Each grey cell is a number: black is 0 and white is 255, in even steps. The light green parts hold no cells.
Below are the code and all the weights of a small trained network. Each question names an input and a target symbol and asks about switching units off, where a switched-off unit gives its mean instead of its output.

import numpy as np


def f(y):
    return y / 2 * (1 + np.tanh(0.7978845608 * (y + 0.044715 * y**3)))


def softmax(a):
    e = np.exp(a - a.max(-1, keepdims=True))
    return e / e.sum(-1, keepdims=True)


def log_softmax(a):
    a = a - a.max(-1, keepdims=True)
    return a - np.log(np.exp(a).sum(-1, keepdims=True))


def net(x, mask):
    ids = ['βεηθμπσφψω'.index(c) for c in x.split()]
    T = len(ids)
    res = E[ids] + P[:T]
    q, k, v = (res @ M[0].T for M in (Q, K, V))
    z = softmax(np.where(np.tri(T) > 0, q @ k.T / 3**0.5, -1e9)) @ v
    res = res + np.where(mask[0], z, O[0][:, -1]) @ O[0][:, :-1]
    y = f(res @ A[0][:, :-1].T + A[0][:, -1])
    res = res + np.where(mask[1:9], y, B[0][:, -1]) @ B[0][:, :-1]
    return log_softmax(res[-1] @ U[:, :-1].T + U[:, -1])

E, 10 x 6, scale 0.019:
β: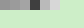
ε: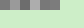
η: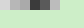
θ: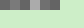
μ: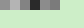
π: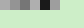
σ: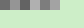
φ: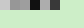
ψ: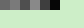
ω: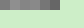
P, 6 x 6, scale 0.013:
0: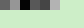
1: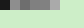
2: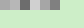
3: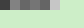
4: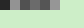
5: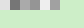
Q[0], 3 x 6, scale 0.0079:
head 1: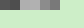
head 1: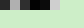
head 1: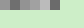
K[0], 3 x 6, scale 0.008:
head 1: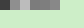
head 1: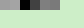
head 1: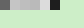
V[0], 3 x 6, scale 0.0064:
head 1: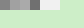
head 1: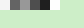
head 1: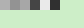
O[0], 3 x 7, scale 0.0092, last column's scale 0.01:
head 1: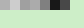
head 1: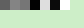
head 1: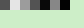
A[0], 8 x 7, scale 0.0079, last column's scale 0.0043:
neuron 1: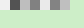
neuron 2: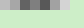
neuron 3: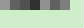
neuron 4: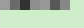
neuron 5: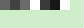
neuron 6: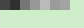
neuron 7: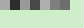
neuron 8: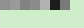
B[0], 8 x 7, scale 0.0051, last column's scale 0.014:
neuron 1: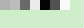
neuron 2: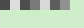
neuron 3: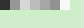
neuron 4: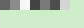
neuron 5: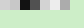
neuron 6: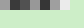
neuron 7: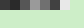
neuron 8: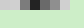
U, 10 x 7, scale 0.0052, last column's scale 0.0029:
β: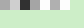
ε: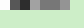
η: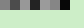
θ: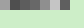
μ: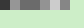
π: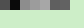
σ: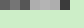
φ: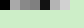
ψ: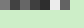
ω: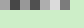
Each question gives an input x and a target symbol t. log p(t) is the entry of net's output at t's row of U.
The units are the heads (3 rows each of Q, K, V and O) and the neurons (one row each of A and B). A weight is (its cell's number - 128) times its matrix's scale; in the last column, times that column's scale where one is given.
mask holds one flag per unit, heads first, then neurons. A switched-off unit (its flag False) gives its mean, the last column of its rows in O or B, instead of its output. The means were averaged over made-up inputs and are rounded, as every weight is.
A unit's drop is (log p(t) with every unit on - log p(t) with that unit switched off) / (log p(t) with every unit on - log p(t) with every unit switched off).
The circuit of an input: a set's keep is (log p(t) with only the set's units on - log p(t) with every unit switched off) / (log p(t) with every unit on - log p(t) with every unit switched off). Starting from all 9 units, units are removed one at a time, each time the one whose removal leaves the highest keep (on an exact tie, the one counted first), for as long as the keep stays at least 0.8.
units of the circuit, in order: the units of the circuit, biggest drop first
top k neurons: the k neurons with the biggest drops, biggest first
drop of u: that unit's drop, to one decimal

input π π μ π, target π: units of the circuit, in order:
head 1; neuron 7; neuron 5
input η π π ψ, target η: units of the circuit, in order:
head 1; neuron 8
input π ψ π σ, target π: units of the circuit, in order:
head 1; neuron 7; neuron 5
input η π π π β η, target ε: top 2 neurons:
neuron 1; neuron 7
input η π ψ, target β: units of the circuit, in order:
neuron 5
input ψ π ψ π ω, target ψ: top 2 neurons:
neuron 6; neuron 3
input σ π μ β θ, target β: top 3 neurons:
neuron 5; neuron 7; neuron 1
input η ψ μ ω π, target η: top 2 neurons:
neuron 1; neuron 8
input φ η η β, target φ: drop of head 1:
0.7
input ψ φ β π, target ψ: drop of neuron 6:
0.1
